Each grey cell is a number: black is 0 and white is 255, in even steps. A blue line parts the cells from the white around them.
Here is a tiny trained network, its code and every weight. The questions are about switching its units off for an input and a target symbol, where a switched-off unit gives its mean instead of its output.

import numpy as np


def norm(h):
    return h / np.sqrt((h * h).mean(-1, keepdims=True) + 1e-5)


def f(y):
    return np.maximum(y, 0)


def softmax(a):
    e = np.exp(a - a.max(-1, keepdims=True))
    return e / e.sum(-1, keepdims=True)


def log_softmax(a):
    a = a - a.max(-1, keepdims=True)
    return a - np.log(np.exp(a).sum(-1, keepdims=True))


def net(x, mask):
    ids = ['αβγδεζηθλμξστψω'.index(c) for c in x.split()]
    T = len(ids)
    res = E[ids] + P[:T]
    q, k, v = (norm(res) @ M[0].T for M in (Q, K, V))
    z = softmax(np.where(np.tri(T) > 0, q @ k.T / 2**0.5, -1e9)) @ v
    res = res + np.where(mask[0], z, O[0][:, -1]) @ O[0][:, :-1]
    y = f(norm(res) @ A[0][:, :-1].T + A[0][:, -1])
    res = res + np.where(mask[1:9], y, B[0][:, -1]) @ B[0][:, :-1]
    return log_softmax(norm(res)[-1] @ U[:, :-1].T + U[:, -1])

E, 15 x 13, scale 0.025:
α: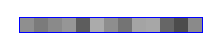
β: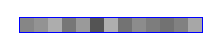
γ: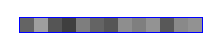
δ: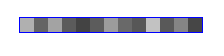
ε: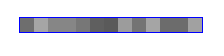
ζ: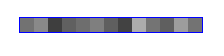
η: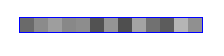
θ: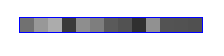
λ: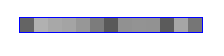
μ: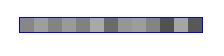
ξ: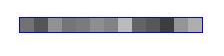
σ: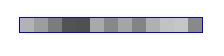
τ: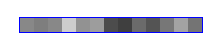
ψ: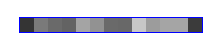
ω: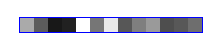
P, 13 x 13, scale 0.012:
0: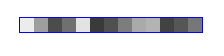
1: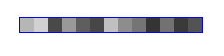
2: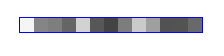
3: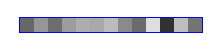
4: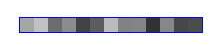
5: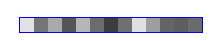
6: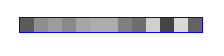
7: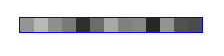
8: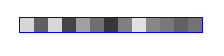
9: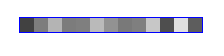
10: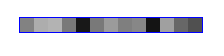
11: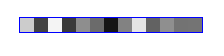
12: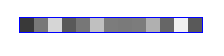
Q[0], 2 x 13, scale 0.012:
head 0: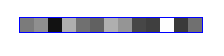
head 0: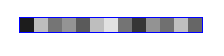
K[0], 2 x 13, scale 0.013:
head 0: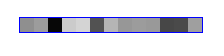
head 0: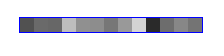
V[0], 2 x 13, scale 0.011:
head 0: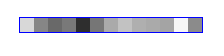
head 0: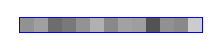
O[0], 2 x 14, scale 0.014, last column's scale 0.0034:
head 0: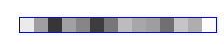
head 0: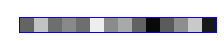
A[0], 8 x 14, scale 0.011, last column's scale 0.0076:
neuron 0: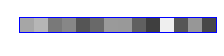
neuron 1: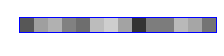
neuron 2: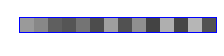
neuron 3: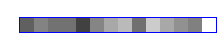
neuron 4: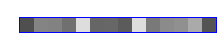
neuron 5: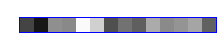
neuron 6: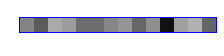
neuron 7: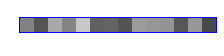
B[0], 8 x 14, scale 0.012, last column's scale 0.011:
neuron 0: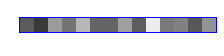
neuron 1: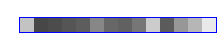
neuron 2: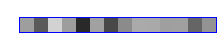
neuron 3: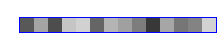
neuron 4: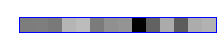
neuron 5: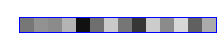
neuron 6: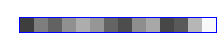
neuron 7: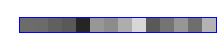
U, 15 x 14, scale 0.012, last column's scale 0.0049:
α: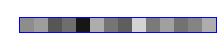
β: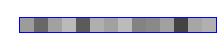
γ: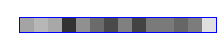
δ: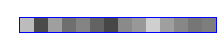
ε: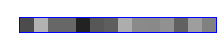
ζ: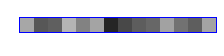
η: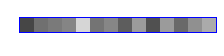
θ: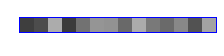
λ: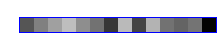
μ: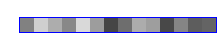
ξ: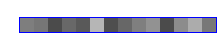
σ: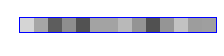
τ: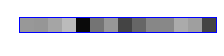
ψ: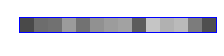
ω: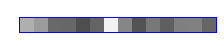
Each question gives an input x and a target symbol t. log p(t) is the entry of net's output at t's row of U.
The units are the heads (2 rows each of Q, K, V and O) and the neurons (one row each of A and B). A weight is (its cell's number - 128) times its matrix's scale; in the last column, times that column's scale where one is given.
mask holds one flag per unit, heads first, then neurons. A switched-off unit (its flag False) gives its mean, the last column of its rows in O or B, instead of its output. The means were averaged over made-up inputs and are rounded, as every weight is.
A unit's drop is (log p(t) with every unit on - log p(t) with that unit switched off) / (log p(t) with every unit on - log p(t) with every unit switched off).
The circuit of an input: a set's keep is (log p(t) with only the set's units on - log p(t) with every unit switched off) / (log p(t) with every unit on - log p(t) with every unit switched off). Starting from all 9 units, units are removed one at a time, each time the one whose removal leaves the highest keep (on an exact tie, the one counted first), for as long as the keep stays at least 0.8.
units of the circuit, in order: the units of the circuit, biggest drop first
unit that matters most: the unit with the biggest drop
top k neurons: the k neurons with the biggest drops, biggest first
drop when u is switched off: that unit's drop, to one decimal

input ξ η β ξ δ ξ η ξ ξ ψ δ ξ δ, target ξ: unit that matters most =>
head 0
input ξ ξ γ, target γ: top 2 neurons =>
neuron 6; neuron 3
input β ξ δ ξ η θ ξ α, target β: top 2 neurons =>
neuron 6; neuron 0
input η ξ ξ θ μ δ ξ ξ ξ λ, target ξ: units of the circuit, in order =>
head 0; neuron 1
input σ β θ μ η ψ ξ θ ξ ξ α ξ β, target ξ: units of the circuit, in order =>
head 0; neuron 1
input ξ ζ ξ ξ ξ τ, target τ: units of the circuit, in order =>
neuron 5; head 0
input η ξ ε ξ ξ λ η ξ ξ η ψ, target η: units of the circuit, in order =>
neuron 5; neuron 4
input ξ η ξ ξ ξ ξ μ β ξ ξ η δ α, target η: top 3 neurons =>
neuron 3; neuron 1; neuron 5
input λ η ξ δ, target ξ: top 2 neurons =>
neuron 1; neuron 6
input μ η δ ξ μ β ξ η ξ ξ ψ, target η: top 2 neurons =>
neuron 5; neuron 1
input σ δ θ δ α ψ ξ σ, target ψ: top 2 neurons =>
neuron 0; neuron 3
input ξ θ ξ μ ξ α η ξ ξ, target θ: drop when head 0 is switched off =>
0.7
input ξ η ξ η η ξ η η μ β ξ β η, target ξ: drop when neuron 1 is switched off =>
0.3
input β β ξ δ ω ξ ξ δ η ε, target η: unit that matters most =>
neuron 3
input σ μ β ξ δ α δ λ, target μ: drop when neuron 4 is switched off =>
0.3
